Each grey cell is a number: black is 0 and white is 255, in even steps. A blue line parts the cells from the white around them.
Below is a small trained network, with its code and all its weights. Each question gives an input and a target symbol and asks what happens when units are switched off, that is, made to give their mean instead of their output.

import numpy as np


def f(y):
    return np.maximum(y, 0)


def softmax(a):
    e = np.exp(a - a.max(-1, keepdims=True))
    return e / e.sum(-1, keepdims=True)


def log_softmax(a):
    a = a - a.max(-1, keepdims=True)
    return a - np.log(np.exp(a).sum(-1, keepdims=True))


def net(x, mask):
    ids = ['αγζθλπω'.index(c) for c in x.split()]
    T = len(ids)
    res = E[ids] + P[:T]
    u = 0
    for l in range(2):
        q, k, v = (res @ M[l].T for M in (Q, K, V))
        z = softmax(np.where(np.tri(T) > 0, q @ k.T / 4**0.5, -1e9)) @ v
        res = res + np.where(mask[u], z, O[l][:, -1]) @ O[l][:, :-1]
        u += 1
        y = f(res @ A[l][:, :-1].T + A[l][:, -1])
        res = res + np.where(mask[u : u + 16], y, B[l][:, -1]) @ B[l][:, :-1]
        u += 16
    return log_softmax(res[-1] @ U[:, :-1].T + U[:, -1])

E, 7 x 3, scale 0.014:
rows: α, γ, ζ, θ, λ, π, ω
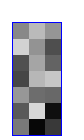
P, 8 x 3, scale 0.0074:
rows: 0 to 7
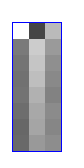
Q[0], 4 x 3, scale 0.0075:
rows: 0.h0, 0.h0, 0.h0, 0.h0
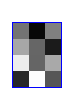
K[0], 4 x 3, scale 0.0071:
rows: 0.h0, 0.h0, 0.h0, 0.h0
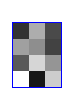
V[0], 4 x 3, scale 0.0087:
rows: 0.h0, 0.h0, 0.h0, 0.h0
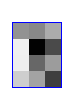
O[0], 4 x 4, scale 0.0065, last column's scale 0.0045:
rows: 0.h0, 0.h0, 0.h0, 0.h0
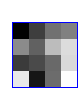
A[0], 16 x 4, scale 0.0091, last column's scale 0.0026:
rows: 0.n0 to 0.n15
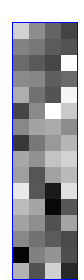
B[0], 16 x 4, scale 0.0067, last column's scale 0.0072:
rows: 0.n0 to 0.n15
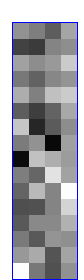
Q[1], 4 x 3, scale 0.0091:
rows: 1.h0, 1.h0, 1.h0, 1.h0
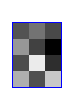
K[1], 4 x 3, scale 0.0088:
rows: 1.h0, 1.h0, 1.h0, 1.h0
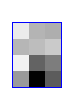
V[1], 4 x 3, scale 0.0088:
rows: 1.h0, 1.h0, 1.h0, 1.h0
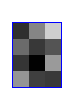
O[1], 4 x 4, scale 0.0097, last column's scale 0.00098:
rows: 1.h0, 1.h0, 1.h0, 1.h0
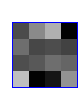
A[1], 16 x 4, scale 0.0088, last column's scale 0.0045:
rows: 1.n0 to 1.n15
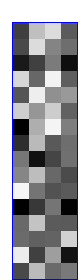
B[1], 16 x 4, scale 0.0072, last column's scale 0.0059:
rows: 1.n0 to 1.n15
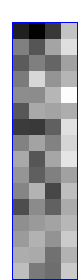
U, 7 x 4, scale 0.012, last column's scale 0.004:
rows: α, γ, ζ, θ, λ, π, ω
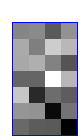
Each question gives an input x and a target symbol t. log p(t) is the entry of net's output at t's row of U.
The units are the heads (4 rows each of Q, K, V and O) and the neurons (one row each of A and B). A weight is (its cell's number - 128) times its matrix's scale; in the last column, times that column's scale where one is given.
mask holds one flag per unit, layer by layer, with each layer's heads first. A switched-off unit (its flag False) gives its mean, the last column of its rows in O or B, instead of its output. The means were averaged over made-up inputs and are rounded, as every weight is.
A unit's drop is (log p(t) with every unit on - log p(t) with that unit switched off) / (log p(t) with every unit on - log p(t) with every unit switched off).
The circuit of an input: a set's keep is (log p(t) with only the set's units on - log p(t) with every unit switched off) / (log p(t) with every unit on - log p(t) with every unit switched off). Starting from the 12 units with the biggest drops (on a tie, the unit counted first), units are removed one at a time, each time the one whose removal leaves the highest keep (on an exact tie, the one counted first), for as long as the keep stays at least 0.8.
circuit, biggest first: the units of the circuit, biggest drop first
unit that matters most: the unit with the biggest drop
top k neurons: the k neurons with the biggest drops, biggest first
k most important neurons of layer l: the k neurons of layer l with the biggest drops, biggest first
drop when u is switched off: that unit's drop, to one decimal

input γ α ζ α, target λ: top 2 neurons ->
0.n10, 0.n15
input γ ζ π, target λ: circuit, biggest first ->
0.h0, 1.h0
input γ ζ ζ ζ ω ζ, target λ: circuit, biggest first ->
0.h0, 1.h0, 1.n8
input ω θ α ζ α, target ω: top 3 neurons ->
0.n5, 0.n8, 1.n6
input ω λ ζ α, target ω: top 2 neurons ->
0.n8, 0.n5
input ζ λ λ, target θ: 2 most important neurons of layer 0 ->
0.n7, 0.n5
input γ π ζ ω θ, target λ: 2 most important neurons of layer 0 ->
0.n15, 0.n7
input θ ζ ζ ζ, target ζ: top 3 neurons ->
0.n7, 0.n14, 0.n5
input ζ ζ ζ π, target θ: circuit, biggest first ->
1.h0, 1.n4, 1.n1, 0.h0
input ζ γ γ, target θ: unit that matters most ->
0.n10
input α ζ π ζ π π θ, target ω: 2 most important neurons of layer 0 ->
0.n8, 0.n5
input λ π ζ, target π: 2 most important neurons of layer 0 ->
0.n7, 0.n15
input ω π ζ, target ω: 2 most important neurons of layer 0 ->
0.n5, 0.n9
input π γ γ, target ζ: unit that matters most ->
0.n10
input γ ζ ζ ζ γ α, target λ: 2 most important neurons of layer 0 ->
0.n10, 0.n7
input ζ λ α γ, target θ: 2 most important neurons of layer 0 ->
0.n7, 0.n15
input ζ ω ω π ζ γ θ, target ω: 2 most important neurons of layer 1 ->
1.n0, 1.n6
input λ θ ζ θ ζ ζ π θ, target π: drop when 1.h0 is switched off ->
0.1
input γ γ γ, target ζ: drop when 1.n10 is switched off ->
0.2
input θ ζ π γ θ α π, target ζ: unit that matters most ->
0.h0
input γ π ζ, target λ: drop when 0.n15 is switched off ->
0.2
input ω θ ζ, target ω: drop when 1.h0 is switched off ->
0.5
